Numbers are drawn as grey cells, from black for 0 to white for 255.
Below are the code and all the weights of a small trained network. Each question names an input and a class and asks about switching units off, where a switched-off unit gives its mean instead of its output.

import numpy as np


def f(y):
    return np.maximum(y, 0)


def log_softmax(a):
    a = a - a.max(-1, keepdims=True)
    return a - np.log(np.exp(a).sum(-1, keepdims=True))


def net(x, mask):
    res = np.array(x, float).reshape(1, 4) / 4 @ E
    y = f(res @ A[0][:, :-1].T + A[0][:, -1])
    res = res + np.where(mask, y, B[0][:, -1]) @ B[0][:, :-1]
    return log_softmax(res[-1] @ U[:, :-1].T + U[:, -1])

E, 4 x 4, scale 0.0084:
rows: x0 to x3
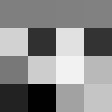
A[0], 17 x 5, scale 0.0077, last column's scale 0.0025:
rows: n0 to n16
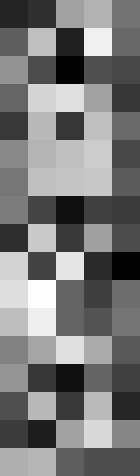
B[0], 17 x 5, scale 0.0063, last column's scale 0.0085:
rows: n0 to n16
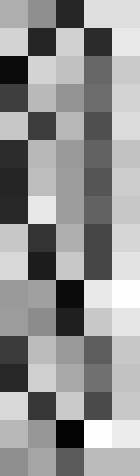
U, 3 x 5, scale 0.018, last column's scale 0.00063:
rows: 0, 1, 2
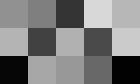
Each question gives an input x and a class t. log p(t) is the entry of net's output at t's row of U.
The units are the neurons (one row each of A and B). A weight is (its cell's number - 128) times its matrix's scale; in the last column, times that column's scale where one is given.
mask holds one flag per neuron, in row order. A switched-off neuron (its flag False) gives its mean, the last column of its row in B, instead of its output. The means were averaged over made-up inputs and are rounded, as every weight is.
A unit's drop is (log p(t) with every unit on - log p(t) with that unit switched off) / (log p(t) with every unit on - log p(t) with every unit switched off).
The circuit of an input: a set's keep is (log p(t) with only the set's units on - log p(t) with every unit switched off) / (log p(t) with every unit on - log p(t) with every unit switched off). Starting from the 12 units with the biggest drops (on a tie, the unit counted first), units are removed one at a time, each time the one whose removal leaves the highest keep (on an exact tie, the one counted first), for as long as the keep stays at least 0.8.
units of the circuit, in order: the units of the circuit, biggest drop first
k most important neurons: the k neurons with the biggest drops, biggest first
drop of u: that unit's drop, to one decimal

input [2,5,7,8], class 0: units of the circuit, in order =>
(n15)
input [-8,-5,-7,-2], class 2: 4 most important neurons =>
(n2, n7, n13, n9)
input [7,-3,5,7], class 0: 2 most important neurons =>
(n15, n0)
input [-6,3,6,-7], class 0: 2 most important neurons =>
(n10, n11)
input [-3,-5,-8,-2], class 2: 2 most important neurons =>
(n2, n7)
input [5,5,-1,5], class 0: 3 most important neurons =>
(n15, n1, n0)
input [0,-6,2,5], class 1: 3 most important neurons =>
(n1, n10, n4)
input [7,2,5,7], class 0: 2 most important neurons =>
(n15, n0)
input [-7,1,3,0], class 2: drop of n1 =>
0.1
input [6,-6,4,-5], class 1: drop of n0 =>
0.1
